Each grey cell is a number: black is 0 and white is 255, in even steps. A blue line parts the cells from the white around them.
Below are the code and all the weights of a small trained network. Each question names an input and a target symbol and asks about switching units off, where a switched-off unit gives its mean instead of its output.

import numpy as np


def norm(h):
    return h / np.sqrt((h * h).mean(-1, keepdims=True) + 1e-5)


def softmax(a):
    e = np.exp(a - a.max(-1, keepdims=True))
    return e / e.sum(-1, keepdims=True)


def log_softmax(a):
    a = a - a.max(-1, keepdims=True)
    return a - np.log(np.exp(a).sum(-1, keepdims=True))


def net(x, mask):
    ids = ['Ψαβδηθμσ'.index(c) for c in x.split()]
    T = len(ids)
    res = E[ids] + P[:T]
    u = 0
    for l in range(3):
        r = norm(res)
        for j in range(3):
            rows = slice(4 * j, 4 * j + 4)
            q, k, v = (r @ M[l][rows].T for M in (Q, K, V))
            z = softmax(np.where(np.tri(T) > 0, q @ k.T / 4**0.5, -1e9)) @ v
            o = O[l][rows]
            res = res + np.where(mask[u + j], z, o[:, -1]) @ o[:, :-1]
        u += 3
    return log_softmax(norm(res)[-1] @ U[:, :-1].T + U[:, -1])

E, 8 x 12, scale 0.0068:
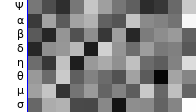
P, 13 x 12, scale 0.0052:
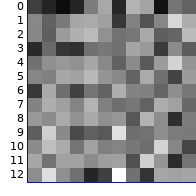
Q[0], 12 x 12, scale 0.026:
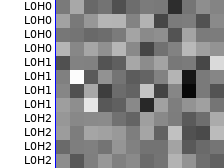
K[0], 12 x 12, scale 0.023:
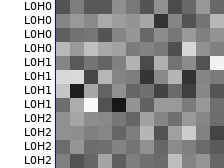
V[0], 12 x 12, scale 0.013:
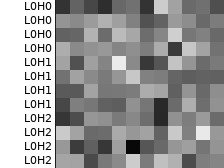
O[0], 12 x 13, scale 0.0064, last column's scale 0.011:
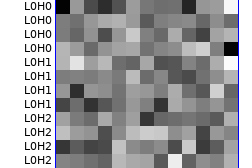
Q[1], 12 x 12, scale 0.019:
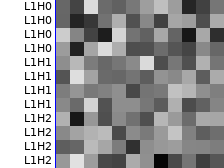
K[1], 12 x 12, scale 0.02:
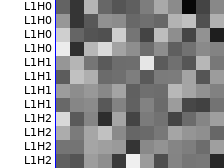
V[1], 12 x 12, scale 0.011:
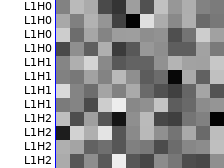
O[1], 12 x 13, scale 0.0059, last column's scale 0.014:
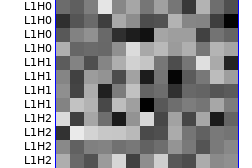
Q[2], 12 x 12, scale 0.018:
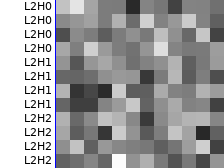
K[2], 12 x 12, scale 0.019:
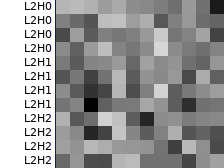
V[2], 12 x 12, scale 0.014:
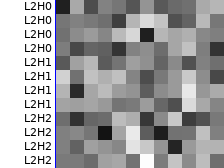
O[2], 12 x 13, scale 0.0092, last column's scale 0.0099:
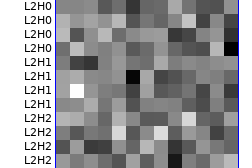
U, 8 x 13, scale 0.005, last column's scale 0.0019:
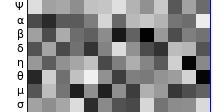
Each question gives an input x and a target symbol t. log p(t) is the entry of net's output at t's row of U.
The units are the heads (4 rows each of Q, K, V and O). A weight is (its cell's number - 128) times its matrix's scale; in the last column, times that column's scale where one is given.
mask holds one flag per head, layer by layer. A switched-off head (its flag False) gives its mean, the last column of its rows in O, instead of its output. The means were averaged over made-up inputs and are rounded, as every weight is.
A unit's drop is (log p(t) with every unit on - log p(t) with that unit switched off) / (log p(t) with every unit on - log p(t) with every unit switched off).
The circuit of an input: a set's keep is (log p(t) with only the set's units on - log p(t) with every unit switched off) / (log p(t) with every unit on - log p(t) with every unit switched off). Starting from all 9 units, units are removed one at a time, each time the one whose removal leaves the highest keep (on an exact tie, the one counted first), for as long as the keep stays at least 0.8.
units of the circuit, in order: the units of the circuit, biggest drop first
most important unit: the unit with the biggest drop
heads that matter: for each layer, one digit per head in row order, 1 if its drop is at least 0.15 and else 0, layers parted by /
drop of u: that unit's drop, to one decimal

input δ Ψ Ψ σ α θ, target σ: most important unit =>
L0H2
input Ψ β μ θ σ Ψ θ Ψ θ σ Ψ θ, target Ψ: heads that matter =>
001 / 000 / 000
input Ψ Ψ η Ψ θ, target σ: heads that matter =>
100 / 100 / 001
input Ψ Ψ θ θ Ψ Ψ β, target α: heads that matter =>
010 / 000 / 010
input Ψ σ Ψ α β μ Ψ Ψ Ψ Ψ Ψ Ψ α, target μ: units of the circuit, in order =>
[L0H0 L2H0 L0H1]
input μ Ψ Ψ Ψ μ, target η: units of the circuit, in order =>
[L0H0 L1H1 L2H2]
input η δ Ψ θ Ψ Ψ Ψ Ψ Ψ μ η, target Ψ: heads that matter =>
100 / 000 / 000
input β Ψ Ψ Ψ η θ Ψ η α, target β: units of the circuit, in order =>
[L0H2 L1H1]
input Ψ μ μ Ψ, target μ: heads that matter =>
110 / 100 / 100
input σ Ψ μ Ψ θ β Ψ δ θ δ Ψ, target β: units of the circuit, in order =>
[L1H1 L0H0]
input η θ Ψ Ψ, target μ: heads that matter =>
100 / 000 / 100
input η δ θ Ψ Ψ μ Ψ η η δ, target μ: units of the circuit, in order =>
[L2H0 L0H0]
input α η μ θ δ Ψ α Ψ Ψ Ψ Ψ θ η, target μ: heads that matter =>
000 / 000 / 100
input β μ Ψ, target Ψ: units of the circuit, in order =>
[L0H2]
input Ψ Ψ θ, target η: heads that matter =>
110 / 100 / 100
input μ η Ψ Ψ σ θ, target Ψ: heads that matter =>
101 / 000 / 000
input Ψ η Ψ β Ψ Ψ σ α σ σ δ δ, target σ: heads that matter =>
101 / 000 / 000
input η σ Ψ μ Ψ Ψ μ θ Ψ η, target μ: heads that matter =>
100 / 000 / 100
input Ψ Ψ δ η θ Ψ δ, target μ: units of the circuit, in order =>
[L0H0 L2H0]
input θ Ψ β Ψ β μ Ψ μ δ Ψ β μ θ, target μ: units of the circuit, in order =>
[L2H0]
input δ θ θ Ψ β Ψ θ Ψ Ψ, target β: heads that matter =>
001 / 010 / 000
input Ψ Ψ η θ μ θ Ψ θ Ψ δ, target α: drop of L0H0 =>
0.1
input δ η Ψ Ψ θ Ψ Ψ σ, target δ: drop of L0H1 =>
0.1
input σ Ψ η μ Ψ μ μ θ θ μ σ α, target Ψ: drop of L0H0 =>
0.3
